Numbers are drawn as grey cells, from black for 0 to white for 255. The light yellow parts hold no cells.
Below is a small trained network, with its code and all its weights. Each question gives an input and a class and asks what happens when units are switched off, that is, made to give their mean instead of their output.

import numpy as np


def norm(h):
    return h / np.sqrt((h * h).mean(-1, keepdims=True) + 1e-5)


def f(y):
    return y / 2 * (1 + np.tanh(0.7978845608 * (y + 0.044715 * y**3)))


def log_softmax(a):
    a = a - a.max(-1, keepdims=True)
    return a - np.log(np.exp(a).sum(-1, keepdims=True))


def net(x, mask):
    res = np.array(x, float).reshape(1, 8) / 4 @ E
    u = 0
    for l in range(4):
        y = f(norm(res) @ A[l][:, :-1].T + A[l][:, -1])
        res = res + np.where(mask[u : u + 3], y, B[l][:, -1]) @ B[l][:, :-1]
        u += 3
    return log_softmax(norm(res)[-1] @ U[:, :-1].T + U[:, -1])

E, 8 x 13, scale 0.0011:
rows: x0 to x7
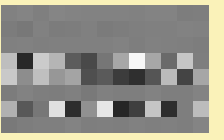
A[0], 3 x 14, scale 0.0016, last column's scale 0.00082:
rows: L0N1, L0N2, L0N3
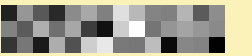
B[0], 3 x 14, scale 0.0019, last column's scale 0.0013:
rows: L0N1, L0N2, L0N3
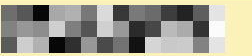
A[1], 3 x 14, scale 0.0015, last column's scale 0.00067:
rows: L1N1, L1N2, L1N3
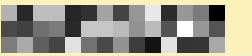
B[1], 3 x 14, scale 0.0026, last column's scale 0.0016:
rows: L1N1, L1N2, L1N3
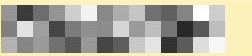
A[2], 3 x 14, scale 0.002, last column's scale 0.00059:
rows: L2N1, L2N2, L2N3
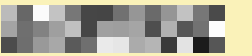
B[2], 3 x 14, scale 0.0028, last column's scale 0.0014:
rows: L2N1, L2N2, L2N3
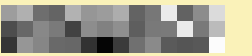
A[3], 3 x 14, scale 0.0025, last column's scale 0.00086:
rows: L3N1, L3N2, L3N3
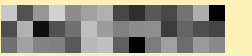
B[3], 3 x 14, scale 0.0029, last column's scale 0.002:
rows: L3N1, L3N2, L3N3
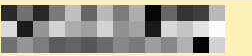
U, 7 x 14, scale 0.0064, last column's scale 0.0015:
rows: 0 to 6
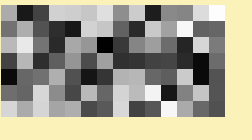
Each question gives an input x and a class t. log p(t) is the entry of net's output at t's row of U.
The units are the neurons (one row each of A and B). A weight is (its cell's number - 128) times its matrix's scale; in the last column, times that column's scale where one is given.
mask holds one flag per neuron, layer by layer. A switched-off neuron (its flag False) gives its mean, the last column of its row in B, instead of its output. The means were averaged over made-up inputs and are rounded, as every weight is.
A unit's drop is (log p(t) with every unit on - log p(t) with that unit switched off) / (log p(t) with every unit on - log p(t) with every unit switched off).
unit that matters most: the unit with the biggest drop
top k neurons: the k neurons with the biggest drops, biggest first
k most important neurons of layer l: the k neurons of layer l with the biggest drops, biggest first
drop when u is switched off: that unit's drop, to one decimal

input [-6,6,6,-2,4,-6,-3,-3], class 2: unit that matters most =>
L1N3
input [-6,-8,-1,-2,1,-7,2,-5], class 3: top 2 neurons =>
(L3N1; L2N2)
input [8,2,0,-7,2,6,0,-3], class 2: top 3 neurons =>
(L1N3; L0N2; L0N1)
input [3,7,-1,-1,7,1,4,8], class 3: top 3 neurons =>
(L3N2; L3N1; L3N3)
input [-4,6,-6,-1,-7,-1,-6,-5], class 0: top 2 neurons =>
(L3N2; L0N1)
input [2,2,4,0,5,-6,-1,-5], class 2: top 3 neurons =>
(L1N3; L3N2; L0N2)
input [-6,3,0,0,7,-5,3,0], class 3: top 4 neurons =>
(L3N1; L3N2; L3N3; L1N3)
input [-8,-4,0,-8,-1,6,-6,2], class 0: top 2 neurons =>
(L3N2; L2N3)
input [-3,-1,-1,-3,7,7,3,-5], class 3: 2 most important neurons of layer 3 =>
(L3N1; L3N2)
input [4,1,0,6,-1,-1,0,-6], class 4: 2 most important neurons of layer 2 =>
(L2N3; L2N2)
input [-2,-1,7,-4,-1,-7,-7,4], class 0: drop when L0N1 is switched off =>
0.3
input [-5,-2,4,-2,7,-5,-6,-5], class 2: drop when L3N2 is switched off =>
0.2
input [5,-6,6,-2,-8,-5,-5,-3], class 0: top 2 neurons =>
(L3N2; L0N1)
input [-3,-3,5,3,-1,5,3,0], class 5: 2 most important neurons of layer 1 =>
(L1N1; L1N2)
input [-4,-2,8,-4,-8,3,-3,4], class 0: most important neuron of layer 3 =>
(L3N2)
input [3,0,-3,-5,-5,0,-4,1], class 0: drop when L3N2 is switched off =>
0.6
